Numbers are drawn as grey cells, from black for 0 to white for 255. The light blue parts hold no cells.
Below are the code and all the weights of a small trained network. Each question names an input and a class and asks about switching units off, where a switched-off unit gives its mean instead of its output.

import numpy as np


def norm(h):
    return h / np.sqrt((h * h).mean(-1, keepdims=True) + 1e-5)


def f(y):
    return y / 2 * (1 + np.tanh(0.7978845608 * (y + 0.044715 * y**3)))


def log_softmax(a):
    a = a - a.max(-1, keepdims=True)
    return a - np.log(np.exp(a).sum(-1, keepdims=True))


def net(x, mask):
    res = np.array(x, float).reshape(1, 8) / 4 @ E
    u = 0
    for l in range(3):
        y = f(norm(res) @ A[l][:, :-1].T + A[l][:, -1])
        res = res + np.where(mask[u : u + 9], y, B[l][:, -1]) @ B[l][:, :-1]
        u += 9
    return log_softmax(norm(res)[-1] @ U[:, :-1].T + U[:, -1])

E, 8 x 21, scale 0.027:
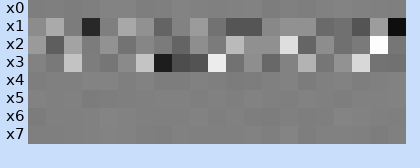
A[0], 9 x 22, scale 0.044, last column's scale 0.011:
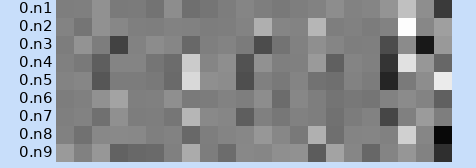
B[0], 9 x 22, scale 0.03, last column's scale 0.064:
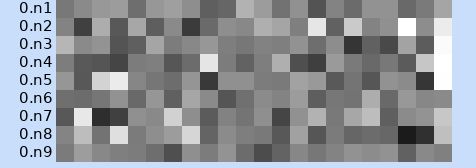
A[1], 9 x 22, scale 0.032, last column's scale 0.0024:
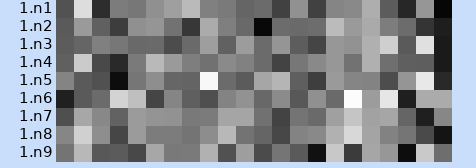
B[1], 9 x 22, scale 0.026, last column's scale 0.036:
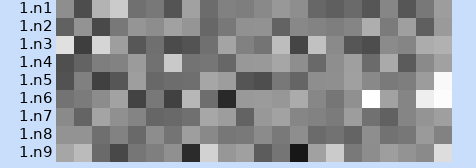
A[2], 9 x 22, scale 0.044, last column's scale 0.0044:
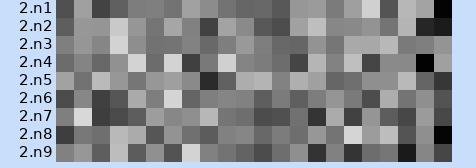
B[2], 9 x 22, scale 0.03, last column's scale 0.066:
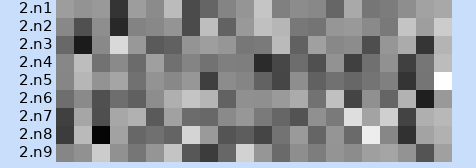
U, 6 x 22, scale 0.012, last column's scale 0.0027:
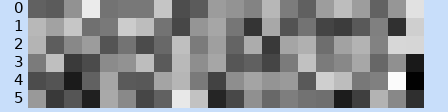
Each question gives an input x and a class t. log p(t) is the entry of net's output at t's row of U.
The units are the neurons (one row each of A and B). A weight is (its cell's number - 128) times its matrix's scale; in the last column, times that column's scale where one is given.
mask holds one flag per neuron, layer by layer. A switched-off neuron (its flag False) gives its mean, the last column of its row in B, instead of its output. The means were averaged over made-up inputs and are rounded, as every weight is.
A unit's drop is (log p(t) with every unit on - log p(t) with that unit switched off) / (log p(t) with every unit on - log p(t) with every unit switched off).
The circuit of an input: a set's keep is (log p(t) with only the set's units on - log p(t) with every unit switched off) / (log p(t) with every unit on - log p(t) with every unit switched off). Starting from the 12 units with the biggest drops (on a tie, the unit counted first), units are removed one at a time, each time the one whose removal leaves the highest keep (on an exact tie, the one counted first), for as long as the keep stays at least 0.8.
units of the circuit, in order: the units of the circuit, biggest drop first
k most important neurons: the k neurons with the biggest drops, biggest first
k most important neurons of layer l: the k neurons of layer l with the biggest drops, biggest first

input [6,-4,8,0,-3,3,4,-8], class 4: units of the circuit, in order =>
[0.n2]
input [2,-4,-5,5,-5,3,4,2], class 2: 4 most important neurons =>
[0.n5, 0.n3, 0.n2, 0.n7]
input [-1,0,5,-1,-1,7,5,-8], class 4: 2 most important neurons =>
[0.n4, 0.n3]
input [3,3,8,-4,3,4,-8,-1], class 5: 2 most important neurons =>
[0.n4, 0.n2]
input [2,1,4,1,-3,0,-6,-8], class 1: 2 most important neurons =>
[0.n8, 0.n2]
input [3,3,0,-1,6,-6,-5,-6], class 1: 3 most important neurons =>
[0.n5, 0.n2, 2.n9]
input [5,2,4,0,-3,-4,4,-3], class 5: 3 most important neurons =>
[0.n4, 0.n2, 0.n5]
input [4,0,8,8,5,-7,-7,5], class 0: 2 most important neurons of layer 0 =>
[0.n3, 0.n2]
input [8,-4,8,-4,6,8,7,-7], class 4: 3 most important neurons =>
[0.n4, 0.n3, 0.n2]
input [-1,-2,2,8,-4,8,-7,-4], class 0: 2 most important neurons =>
[0.n4, 0.n3]
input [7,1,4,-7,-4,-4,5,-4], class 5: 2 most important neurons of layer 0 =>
[0.n4, 0.n5]
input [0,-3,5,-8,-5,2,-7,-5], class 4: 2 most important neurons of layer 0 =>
[0.n4, 0.n3]
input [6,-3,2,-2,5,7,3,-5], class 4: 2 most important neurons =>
[0.n3, 0.n4]
